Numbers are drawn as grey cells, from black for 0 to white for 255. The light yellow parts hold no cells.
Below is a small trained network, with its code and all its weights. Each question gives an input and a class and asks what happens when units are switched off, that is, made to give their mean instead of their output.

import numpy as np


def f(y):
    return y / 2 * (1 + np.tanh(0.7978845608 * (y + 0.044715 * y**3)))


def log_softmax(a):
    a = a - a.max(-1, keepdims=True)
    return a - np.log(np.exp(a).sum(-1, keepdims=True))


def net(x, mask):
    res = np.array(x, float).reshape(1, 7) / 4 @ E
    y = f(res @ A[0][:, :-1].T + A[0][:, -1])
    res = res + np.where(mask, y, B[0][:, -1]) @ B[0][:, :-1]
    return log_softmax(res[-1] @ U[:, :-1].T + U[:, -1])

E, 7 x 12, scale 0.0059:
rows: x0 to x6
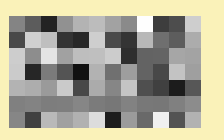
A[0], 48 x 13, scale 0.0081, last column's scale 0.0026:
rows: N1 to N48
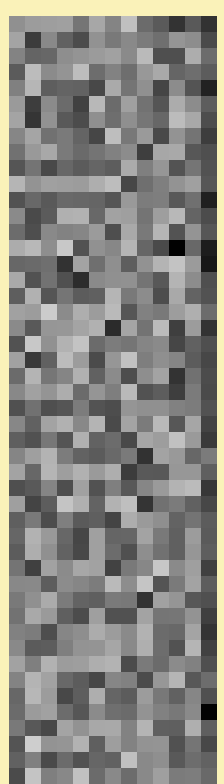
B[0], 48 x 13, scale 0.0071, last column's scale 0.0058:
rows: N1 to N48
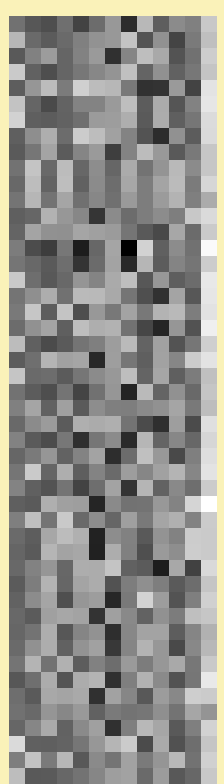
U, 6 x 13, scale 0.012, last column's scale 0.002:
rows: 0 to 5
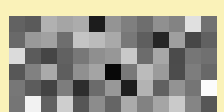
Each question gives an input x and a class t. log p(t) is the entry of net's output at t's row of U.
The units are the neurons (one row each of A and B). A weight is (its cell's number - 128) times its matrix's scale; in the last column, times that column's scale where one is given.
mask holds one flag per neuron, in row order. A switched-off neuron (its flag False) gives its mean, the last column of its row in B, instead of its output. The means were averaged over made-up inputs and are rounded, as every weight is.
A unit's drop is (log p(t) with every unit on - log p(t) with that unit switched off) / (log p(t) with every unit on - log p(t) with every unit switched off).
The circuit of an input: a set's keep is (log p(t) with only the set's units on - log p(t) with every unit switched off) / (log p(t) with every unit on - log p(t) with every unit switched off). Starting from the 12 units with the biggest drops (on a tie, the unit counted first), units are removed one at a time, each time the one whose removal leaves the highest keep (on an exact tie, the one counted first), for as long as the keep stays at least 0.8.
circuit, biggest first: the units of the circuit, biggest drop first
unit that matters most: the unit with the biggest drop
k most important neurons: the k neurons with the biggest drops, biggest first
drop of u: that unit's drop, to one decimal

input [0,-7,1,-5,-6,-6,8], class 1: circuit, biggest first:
N35
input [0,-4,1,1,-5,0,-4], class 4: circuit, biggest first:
N27; N16
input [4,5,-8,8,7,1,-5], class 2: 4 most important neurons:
N17; N6; N2; N7
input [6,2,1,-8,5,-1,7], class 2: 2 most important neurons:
N21; N46
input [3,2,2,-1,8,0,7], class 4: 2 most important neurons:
N15; N1
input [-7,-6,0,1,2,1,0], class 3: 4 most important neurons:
N37; N28; N42; N9
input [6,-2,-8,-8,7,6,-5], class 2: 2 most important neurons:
N46; N21
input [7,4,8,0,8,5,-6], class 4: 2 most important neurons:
N15; N1
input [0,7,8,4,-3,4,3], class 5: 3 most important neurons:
N19; N11; N29
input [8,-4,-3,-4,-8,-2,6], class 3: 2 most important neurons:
N45; N40
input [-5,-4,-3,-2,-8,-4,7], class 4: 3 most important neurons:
N27; N16; N30
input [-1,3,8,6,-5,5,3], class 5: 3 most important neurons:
N19; N29; N11
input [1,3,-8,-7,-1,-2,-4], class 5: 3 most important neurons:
N10; N32; N47
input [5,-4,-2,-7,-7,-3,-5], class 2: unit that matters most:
N46
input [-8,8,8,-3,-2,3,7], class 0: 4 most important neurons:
N43; N34; N38; N33
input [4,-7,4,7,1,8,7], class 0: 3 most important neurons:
N31; N22; N13
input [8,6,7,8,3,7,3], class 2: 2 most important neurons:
N6; N7
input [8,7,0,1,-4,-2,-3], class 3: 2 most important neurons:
N3; N45
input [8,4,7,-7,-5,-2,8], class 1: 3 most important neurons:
N35; N20; N26
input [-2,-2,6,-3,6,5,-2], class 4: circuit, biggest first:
N15
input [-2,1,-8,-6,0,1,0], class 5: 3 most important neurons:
N10; N32; N47
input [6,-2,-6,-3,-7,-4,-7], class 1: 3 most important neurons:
N5; N18; N8
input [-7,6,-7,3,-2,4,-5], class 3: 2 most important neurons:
N42; N28
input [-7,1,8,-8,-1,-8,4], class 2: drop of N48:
0.2
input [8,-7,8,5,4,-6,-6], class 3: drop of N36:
0.3
